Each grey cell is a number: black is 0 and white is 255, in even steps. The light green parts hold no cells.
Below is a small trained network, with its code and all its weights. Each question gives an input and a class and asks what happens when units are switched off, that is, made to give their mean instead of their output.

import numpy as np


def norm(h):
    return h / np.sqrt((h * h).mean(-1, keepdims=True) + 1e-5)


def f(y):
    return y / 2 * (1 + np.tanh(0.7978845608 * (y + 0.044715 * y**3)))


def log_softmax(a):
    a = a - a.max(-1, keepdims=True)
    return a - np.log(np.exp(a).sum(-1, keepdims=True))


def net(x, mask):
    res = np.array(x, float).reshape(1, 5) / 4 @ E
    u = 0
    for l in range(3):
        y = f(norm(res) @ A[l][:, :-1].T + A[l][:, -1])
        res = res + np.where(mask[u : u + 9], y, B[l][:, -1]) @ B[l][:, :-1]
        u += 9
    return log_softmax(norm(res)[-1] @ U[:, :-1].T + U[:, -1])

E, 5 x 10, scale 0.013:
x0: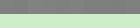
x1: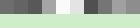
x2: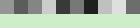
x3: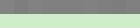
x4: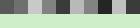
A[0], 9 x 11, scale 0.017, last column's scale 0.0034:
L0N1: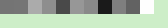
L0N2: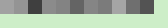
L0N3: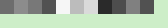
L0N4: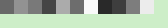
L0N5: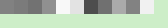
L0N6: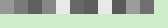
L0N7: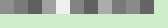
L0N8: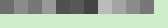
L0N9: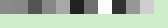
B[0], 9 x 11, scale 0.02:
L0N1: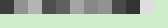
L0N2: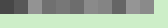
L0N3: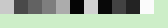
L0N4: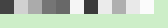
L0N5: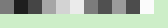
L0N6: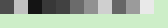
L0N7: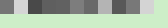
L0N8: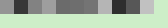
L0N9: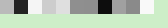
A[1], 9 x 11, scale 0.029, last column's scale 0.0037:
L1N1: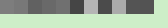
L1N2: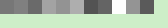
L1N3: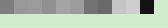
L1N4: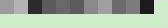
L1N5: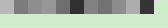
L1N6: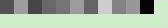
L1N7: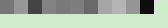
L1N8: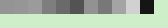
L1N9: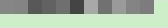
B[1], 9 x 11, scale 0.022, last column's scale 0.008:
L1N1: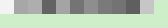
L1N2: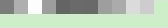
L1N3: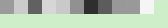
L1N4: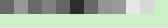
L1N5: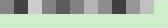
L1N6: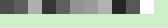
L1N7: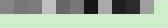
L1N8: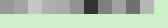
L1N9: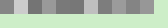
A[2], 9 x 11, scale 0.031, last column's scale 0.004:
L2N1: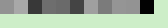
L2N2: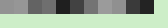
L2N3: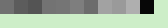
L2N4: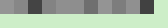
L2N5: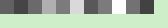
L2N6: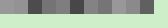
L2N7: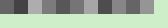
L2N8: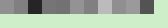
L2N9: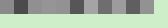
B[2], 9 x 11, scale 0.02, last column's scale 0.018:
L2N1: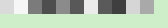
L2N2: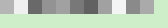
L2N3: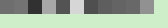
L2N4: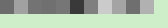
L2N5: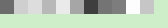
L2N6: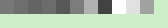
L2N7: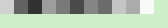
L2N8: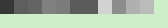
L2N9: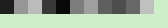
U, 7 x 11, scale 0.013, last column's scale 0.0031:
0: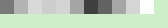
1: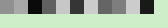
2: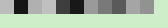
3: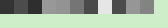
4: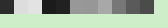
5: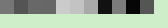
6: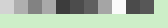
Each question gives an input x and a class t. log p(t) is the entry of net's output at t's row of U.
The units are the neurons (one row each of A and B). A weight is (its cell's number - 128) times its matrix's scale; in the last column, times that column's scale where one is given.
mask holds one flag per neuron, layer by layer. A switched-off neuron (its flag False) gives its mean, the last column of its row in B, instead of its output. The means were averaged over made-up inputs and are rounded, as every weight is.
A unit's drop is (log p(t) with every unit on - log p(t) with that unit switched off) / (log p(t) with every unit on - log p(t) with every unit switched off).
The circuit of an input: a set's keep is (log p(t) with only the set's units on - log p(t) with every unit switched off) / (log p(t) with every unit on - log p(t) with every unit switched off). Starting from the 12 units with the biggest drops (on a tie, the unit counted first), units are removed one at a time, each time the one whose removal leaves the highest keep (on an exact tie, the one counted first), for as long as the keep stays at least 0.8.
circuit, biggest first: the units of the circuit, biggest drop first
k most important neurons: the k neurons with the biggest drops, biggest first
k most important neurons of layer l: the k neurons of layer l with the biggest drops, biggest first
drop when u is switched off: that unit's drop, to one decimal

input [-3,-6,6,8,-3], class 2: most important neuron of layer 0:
L0N4
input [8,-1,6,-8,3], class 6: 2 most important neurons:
L0N5, L0N4
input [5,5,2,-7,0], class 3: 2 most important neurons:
L0N9, L0N7
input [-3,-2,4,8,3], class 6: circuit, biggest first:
L0N9, L2N2
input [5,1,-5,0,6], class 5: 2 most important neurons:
L0N3, L0N6
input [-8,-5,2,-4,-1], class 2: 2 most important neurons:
L0N4, L0N5
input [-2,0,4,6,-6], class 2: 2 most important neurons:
L0N9, L0N4
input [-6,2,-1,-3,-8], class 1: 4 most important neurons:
L0N6, L0N4, L0N9, L0N7
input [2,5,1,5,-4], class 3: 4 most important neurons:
L0N6, L0N7, L0N5, L0N3
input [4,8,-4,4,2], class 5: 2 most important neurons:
L0N3, L0N5
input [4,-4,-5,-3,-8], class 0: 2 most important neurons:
L0N9, L0N4
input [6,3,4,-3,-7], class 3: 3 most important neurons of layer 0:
L0N6, L0N3, L0N7
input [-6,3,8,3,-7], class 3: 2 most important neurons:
L0N6, L0N3
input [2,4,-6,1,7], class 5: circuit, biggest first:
L0N3
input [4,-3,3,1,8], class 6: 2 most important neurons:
L0N4, L0N5
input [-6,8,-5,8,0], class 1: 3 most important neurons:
L0N3, L0N9, L0N7
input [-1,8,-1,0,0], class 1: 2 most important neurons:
L0N9, L0N3
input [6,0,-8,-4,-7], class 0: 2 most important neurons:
L0N4, L0N9
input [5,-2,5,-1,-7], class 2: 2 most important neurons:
L0N9, L0N4
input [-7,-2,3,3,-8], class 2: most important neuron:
L0N4
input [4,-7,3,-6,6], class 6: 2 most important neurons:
L0N4, L0N9
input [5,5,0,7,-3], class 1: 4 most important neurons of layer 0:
L0N6, L0N4, L0N7, L0N3
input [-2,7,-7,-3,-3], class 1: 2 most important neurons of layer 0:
L0N3, L0N6
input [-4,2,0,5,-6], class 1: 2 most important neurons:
L0N6, L0N4
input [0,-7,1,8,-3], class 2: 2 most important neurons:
L0N4, L0N5
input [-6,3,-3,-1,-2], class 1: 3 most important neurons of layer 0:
L0N3, L0N6, L0N7
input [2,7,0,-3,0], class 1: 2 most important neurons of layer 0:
L0N4, L0N9
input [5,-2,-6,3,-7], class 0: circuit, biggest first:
L0N9
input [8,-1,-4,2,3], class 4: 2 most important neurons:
L0N9, L0N4
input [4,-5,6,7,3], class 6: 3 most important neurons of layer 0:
L0N4, L0N9, L0N5
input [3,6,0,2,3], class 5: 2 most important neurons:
L0N4, L0N3
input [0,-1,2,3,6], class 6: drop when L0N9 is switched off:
0.3
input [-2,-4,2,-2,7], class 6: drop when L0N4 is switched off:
1.0
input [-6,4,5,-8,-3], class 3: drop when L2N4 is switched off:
0.0
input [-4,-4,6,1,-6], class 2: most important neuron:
L0N9
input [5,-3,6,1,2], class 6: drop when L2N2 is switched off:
0.3
